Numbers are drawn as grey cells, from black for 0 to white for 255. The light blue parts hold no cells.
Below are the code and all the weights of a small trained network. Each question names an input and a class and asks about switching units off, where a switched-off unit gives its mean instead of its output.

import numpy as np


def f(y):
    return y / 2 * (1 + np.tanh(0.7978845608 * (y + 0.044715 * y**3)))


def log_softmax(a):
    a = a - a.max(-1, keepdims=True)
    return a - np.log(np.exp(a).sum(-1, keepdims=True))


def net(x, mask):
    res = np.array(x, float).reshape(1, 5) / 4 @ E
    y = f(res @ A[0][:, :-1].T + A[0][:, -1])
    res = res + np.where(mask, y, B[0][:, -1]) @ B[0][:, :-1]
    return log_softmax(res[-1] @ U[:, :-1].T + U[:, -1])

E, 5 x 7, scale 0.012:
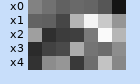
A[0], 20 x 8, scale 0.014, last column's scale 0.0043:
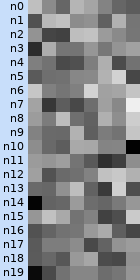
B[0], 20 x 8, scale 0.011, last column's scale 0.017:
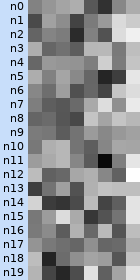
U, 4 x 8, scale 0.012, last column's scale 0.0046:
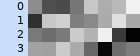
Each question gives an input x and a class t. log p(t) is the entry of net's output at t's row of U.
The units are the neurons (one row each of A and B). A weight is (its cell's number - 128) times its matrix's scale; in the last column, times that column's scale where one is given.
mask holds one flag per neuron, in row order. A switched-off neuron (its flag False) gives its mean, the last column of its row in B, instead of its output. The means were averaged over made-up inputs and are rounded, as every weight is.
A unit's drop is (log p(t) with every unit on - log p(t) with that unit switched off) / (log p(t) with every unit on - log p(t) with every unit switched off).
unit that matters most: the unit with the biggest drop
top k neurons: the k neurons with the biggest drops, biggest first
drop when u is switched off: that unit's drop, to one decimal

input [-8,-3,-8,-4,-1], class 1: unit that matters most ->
n1
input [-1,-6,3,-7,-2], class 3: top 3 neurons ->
(n11 n1 n13)
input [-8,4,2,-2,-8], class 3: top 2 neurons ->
(n5 n0)
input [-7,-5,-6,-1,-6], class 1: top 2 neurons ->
(n13 n1)
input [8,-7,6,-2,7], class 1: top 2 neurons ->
(n14 n19)
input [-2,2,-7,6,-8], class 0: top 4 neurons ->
(n13 n18 n5 n9)
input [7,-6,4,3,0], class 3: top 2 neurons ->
(n11 n13)
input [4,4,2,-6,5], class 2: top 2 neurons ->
(n2 n19)
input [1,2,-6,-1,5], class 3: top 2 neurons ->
(n15 n7)
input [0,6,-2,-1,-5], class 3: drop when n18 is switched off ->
0.1
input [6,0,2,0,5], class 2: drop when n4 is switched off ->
0.2
